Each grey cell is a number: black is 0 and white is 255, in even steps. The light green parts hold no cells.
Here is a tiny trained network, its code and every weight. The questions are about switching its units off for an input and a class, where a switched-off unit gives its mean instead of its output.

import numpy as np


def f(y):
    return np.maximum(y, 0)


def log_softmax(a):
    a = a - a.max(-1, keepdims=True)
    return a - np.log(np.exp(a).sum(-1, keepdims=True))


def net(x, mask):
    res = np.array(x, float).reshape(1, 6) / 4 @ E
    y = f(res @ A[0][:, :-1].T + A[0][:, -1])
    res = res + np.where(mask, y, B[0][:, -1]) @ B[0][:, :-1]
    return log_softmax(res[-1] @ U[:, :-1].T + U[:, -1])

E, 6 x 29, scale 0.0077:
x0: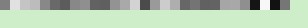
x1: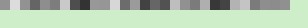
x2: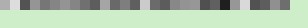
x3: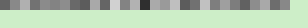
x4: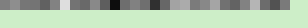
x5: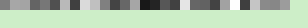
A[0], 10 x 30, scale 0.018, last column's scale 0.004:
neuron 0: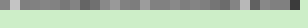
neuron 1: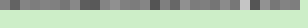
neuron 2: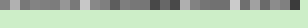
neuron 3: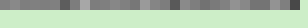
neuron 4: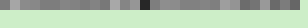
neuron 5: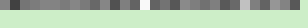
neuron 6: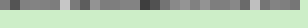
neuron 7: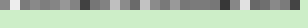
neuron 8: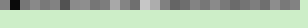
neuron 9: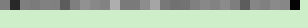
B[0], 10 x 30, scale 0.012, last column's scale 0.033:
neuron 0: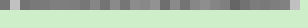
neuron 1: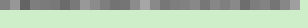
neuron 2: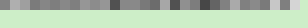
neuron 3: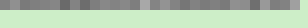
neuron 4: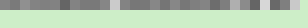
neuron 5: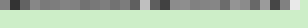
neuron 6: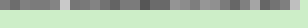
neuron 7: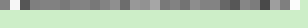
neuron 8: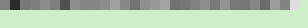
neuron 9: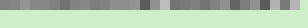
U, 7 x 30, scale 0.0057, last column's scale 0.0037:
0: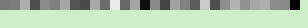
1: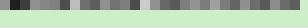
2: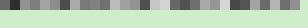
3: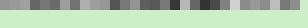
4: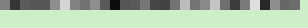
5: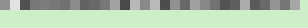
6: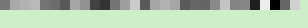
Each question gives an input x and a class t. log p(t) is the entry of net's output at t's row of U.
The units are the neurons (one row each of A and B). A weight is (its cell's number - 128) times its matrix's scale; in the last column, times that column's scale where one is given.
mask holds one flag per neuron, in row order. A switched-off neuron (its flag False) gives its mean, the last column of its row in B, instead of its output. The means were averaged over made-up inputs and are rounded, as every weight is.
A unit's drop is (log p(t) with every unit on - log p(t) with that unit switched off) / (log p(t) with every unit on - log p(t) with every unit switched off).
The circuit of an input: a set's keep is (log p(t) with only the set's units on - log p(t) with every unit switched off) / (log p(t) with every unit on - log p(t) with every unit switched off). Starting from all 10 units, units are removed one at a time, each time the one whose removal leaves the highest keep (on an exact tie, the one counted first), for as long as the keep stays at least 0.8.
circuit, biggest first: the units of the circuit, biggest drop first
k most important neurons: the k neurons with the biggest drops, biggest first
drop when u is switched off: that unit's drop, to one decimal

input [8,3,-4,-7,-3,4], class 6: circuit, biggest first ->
(neuron 4)
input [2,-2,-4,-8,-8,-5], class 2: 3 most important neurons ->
(neuron 9; neuron 8; neuron 7)
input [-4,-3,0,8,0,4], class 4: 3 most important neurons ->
(neuron 6; neuron 8; neuron 4)
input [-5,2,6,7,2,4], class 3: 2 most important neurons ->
(neuron 2; neuron 5)
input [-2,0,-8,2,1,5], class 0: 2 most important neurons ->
(neuron 4; neuron 6)
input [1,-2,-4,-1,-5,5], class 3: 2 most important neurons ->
(neuron 8; neuron 2)
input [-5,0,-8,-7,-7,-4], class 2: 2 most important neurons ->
(neuron 9; neuron 8)
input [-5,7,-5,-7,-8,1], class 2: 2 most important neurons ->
(neuron 9; neuron 5)
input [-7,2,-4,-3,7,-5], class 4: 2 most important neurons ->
(neuron 6; neuron 4)
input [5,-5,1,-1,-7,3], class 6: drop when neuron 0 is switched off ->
-0.1
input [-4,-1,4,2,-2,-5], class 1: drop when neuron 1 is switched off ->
0.0
